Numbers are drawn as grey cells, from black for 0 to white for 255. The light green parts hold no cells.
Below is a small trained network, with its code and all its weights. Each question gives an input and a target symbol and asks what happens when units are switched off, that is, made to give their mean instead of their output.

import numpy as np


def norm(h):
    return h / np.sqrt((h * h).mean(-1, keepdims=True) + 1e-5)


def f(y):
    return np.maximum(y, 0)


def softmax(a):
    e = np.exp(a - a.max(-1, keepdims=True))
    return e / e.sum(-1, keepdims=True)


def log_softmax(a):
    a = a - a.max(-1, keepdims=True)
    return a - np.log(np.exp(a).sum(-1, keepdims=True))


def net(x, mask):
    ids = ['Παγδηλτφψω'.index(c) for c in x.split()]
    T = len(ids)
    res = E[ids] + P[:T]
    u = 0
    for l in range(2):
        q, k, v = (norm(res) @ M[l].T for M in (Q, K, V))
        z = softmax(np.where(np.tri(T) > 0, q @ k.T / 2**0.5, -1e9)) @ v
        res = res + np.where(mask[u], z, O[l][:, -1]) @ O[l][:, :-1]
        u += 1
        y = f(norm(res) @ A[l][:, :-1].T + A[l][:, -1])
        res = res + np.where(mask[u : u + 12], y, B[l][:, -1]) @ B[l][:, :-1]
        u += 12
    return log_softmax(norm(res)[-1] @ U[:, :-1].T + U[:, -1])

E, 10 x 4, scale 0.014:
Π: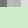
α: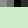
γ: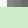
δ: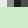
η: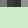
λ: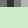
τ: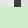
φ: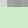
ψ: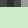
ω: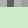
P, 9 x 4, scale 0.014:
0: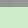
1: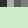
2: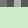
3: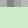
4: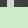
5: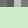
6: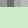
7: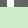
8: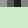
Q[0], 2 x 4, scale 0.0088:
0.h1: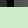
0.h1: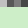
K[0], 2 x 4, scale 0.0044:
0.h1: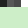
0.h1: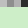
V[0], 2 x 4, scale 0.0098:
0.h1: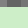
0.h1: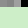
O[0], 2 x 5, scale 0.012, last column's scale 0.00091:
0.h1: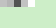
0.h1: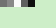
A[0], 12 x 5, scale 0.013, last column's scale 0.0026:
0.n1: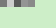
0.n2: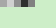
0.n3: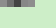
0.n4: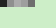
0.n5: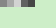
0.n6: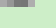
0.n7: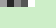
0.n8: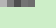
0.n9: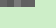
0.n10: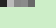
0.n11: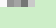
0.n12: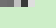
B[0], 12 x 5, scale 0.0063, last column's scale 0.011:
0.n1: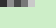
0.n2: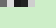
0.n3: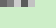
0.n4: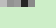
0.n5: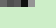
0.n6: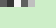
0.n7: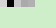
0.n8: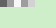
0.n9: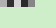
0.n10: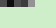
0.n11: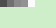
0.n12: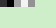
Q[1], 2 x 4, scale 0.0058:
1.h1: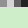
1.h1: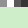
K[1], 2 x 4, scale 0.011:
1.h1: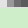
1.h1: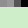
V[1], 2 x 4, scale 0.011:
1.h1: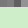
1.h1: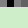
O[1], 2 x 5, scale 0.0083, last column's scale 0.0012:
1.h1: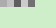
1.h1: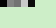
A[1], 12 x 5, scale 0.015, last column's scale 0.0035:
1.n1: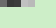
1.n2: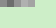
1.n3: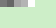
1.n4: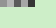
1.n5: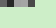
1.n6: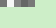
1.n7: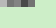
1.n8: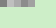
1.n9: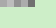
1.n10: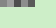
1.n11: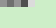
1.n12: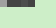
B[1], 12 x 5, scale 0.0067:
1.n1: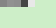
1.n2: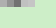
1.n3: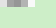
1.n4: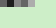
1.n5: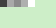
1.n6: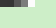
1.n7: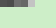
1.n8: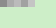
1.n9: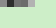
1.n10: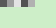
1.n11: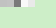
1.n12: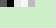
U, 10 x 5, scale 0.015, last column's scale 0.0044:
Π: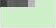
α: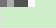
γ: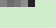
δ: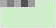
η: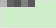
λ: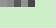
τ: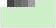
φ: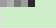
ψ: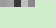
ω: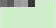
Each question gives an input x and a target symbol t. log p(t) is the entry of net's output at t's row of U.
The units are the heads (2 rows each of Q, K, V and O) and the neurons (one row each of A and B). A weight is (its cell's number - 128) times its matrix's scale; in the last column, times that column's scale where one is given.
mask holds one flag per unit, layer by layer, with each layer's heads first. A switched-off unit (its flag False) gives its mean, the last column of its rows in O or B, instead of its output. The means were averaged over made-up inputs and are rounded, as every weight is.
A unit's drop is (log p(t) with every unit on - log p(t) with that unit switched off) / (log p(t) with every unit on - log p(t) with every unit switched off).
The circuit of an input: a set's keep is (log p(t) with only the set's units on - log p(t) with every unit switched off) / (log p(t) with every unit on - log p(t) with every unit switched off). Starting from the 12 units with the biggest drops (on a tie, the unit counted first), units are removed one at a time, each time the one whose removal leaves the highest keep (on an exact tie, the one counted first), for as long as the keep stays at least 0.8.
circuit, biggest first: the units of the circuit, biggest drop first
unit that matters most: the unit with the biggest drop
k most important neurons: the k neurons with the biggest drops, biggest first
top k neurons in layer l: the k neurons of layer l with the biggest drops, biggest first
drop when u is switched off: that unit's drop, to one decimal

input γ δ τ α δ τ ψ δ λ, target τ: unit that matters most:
0.n11
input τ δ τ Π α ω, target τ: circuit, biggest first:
(0.n7; 1.h1; 0.n8)
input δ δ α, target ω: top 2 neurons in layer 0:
(0.n12; 0.n7)
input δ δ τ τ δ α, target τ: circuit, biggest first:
(1.h1; 0.n7)
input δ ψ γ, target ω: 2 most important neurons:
(0.n12; 1.n5)
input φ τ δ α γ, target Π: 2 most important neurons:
(1.n6; 0.n12)
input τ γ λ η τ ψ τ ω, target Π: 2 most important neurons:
(1.n12; 0.n10)
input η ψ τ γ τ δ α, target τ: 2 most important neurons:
(0.n2; 0.n7)
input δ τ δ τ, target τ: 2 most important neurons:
(1.n9; 1.n5)
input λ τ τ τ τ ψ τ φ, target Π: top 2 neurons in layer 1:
(1.n6; 1.n3)
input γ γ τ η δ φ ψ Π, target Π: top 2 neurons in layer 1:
(1.n6; 1.n3)
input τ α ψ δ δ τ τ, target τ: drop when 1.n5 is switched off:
0.2
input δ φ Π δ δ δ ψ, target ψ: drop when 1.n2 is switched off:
0.1
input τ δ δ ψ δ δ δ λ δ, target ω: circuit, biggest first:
(1.n12)
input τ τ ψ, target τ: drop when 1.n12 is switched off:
-0.1
